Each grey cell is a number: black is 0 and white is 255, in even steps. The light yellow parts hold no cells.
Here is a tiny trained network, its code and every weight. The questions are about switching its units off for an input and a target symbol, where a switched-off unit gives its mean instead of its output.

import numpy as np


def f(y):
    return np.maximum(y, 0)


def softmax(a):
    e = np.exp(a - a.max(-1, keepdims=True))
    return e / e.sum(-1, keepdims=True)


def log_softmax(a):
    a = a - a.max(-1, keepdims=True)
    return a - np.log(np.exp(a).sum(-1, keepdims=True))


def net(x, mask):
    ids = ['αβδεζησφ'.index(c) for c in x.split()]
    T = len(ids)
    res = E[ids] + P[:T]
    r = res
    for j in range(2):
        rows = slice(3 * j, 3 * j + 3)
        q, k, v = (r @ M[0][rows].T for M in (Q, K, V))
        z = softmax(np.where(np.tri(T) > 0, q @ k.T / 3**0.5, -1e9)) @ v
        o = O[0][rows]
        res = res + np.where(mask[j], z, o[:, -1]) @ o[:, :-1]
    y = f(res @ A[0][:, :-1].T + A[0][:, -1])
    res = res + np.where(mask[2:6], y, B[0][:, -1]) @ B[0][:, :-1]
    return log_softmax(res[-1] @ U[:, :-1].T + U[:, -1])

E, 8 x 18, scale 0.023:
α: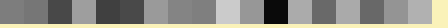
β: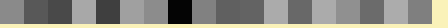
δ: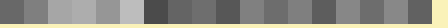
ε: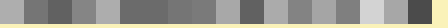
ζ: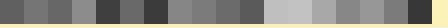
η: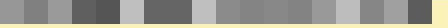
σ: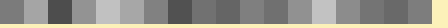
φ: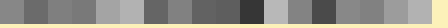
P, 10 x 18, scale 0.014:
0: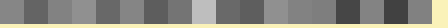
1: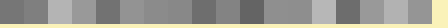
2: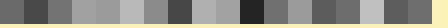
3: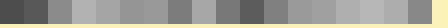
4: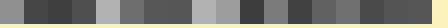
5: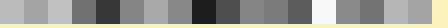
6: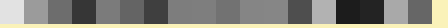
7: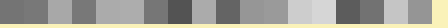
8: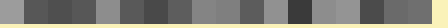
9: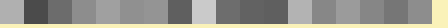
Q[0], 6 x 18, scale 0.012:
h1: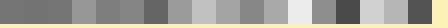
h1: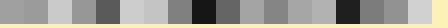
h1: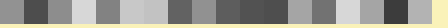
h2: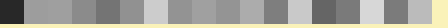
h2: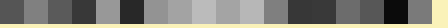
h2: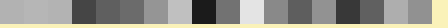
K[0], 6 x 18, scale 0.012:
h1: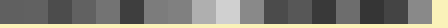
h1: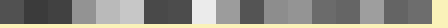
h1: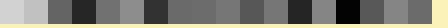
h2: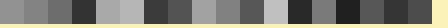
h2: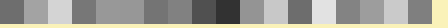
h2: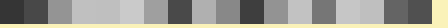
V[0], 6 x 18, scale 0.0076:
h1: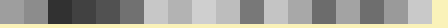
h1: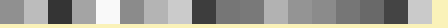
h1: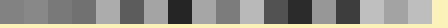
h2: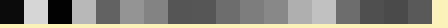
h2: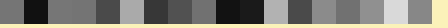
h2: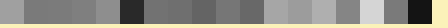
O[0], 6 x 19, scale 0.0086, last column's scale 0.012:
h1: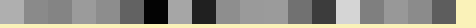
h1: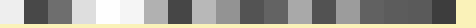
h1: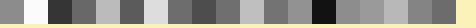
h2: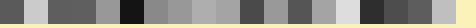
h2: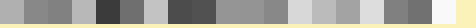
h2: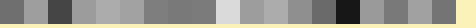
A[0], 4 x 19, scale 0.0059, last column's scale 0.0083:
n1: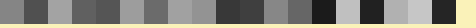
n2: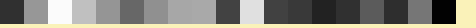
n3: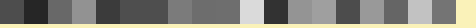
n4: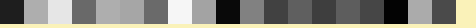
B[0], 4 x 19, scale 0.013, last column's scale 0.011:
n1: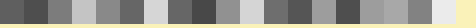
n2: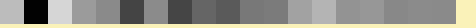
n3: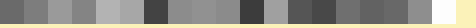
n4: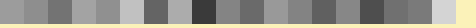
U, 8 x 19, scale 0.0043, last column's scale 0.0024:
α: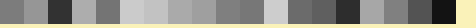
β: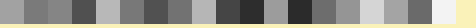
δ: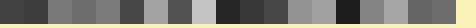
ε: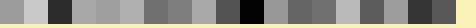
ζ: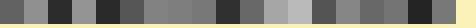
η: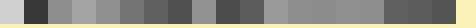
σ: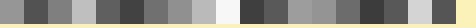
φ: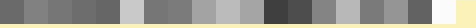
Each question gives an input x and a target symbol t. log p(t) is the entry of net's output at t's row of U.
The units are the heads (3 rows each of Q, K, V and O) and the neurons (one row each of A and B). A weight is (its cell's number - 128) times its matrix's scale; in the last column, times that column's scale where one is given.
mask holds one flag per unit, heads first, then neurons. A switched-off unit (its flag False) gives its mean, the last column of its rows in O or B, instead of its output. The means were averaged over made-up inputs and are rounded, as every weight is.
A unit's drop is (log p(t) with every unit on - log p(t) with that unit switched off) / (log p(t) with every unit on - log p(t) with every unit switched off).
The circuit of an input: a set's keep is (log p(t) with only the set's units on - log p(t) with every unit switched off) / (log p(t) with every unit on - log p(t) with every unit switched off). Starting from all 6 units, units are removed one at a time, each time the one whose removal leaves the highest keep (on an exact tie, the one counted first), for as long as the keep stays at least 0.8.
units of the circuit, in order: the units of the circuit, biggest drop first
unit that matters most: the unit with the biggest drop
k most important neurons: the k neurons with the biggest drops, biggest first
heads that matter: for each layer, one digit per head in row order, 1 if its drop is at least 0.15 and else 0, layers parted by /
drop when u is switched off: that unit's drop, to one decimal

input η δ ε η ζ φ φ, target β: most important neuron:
n3
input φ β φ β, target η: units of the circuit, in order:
h2, h1
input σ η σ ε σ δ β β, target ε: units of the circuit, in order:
h1, h2
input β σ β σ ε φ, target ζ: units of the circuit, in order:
h2, h1
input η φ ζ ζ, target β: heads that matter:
10
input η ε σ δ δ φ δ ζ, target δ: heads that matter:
10
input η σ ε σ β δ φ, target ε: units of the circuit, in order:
h1, h2
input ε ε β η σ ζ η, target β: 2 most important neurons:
n3, n1
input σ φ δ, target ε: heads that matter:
01
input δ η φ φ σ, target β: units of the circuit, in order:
h1, n3, h2
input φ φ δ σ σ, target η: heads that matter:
11
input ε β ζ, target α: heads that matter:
01
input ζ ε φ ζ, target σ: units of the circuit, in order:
h1, h2
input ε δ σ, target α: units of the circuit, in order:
h2
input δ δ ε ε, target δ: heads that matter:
10
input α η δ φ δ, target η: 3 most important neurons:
n2, n4, n1
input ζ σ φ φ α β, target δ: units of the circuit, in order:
h2, n1
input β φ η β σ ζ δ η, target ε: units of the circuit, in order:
h1, h2
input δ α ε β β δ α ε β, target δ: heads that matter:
00
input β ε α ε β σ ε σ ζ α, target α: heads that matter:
11
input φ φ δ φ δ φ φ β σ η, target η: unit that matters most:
h2
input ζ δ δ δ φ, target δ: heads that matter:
10
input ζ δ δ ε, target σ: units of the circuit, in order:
h2, h1
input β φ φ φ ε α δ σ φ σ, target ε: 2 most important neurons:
n4, n1
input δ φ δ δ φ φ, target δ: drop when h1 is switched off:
0.8
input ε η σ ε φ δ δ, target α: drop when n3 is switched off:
0.0
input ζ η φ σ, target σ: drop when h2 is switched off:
0.4
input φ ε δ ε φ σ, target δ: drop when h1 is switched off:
0.9
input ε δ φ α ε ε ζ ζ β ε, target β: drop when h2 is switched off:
0.5
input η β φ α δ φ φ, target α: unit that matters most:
n1
